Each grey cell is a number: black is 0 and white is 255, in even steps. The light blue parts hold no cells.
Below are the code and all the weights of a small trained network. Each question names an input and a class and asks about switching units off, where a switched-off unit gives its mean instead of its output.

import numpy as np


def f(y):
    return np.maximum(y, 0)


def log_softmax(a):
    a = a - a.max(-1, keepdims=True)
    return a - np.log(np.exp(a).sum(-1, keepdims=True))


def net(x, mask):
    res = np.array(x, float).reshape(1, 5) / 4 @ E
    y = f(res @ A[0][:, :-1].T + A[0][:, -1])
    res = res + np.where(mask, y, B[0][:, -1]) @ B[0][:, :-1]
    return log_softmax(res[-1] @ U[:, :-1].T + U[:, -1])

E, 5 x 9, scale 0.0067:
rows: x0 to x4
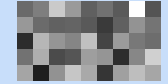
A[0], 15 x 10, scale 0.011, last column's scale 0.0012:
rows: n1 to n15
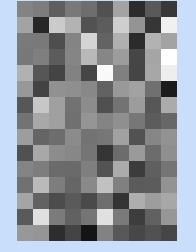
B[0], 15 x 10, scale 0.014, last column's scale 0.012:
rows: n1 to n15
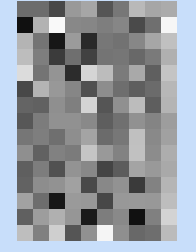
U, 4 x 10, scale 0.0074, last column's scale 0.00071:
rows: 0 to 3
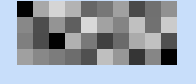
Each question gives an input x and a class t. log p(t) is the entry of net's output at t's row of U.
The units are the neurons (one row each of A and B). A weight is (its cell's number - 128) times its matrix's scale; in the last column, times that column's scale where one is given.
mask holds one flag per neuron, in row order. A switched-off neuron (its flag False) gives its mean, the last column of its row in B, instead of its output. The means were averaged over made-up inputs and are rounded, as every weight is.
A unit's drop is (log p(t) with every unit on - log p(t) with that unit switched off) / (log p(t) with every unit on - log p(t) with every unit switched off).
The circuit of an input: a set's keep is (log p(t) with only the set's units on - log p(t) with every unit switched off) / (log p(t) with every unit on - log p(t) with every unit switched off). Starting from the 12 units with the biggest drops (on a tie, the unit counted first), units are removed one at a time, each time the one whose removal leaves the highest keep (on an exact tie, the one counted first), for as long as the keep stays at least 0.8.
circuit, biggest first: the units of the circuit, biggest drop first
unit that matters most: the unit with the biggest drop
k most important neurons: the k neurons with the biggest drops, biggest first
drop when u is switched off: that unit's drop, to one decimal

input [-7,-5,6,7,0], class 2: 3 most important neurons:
[n3 n2 n15]
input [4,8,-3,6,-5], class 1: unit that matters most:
n15
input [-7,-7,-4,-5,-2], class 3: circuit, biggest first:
[n14 n5]
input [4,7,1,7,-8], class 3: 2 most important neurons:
[n2 n15]
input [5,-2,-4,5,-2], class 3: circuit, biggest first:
[n1 n2]
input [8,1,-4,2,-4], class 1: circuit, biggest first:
[n3 n2]
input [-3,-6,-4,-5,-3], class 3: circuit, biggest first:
[n5 n14]
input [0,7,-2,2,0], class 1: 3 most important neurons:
[n15 n3 n14]
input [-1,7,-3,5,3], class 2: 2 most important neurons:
[n13 n2]
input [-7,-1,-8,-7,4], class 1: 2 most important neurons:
[n5 n14]
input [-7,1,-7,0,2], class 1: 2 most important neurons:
[n5 n15]
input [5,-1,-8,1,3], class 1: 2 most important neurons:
[n14 n13]
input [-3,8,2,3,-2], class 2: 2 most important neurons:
[n2 n13]
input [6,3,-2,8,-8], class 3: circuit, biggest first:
[n15]
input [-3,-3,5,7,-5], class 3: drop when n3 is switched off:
0.2
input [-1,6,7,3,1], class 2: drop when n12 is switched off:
0.0
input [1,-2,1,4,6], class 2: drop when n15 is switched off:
0.2
